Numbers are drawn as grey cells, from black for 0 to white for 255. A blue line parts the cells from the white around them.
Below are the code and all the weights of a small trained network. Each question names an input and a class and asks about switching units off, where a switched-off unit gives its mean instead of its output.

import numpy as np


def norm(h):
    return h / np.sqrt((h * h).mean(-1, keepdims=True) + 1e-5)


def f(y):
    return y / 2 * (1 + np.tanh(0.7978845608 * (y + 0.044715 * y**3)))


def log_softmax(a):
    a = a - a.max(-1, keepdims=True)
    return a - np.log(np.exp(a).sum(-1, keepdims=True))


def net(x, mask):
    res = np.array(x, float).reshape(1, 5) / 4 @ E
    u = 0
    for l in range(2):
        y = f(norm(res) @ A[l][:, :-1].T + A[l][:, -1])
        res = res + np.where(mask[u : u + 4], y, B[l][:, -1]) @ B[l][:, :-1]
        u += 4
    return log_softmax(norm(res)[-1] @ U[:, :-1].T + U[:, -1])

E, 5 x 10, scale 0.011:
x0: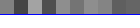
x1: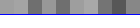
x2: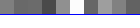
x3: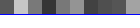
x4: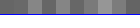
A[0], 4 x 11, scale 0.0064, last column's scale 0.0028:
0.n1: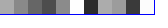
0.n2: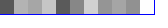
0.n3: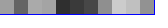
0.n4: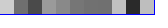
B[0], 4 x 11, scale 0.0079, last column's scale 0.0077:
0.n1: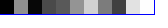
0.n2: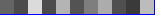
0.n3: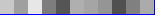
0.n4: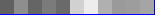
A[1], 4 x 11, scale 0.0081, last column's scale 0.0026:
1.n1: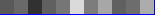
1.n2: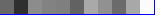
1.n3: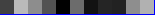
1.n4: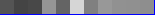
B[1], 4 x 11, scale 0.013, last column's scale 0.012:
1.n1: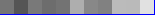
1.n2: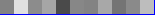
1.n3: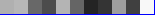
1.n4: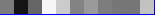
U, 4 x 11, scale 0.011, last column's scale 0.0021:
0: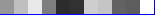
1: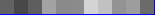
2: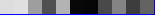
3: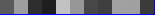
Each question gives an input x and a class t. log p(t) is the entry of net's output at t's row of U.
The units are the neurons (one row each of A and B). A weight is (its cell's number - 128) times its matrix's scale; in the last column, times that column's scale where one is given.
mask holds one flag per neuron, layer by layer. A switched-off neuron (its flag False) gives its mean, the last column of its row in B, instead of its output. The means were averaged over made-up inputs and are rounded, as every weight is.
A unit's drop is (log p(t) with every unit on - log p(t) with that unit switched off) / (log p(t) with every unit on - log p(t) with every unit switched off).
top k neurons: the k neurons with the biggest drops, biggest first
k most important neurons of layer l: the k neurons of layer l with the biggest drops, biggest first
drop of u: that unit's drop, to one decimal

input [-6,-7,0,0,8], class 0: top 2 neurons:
1.n3, 0.n1
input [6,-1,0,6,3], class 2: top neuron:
1.n3
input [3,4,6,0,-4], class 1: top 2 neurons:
1.n4, 1.n3
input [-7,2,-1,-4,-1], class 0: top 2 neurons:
1.n3, 0.n2
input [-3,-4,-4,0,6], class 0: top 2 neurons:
1.n3, 0.n1
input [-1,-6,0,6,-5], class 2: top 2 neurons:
1.n3, 0.n4
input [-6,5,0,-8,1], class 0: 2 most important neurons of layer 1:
1.n1, 1.n4
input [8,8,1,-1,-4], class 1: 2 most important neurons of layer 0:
0.n3, 0.n2
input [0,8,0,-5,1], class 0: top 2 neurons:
0.n1, 0.n2
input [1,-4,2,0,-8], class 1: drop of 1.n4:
0.2
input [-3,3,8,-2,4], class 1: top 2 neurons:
1.n3, 1.n4
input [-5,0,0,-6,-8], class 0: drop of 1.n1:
0.2
